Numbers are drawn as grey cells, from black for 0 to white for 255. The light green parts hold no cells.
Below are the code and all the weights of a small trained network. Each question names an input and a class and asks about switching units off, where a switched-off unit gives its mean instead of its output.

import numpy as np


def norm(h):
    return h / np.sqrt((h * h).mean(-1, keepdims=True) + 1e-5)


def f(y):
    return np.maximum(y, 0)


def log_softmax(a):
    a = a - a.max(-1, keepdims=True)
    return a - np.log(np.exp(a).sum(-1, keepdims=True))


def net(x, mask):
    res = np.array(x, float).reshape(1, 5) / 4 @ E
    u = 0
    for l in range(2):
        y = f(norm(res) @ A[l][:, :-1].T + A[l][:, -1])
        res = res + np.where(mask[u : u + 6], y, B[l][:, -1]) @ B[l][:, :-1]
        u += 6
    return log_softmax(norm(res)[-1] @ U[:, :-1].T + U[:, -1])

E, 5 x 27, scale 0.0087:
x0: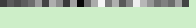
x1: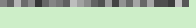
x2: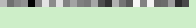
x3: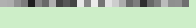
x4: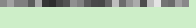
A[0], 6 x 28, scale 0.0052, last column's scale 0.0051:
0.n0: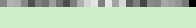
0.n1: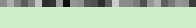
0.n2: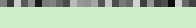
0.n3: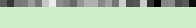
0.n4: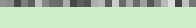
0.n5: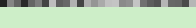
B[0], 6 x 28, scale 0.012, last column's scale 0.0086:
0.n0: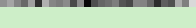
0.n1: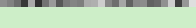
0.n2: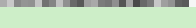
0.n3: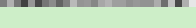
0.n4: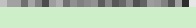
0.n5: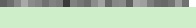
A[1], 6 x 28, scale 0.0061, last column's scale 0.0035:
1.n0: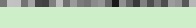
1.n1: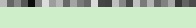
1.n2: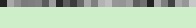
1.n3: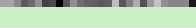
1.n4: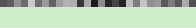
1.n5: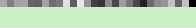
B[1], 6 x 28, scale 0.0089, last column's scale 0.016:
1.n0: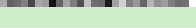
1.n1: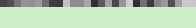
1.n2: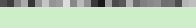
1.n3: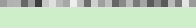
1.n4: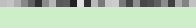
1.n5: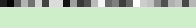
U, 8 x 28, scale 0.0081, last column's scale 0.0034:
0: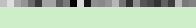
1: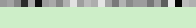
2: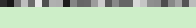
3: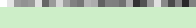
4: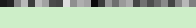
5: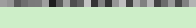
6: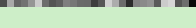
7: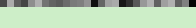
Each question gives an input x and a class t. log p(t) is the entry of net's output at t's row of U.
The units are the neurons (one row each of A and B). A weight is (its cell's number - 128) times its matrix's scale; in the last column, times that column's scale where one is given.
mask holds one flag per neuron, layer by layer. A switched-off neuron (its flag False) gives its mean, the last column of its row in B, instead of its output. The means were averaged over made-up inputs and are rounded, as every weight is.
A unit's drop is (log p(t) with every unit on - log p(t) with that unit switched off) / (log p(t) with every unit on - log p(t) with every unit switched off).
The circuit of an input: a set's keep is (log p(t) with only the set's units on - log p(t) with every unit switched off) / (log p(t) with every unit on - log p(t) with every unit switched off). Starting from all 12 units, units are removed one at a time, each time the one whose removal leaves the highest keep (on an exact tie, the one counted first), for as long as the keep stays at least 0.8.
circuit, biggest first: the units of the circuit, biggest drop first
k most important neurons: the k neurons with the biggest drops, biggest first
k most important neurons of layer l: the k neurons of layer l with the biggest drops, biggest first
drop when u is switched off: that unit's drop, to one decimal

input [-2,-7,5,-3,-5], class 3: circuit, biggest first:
(0.n4)
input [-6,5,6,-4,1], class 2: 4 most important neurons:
(1.n5 0.n5 0.n4 1.n2)
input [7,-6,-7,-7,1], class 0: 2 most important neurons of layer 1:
(1.n4 1.n5)
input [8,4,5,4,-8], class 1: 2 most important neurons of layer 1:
(1.n5 1.n1)
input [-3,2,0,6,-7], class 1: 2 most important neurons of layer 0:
(0.n3 0.n5)
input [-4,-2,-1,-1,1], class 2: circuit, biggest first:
(1.n5 0.n5)
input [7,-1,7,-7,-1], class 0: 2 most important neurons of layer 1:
(1.n4 1.n5)
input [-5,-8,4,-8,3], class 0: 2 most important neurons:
(1.n4 0.n2)
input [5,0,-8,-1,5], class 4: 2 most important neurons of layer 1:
(1.n2 1.n5)
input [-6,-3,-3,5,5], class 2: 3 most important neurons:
(1.n5 0.n3 1.n4)
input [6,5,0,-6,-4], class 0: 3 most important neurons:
(1.n4 1.n5 0.n4)
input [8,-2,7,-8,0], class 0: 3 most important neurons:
(1.n4 1.n5 1.n0)
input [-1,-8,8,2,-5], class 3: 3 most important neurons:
(0.n4 1.n2 0.n5)
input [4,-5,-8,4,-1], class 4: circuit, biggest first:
(1.n2)
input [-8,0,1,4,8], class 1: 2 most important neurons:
(0.n1 1.n3)
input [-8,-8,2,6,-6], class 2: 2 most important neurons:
(1.n5 0.n2)
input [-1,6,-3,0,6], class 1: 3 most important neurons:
(0.n1 0.n4 1.n3)
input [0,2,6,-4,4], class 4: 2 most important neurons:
(1.n1 0.n3)
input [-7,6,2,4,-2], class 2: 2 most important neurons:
(1.n5 0.n4)
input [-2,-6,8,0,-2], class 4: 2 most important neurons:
(1.n1 0.n2)
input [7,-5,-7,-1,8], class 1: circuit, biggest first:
(1.n3)
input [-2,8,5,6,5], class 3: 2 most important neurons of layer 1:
(1.n4 1.n1)
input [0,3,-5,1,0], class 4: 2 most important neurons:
(1.n2 0.n4)
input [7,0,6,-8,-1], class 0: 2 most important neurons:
(1.n4 1.n5)
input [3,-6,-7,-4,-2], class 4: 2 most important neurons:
(1.n2 0.n2)
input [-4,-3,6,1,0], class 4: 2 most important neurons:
(1.n1 0.n2)
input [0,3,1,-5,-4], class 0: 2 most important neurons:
(1.n4 0.n1)
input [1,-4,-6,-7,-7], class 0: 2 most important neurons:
(1.n4 0.n1)
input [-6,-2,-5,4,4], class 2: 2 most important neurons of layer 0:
(0.n3 0.n5)
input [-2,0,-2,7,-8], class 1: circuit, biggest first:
(0.n3)
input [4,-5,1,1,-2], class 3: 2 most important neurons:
(0.n4 1.n5)
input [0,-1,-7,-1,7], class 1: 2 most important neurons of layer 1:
(1.n3 1.n1)
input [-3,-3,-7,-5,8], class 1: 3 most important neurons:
(1.n3 0.n1 1.n1)
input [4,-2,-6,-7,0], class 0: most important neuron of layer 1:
(1.n4)
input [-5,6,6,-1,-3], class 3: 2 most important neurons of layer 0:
(0.n2 0.n5)
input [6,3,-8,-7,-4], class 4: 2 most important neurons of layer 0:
(0.n0 0.n5)
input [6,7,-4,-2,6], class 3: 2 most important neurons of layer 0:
(0.n2 0.n3)
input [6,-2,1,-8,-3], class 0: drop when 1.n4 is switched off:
0.9
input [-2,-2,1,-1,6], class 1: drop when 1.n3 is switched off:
0.0
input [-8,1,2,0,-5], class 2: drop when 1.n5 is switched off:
1.2
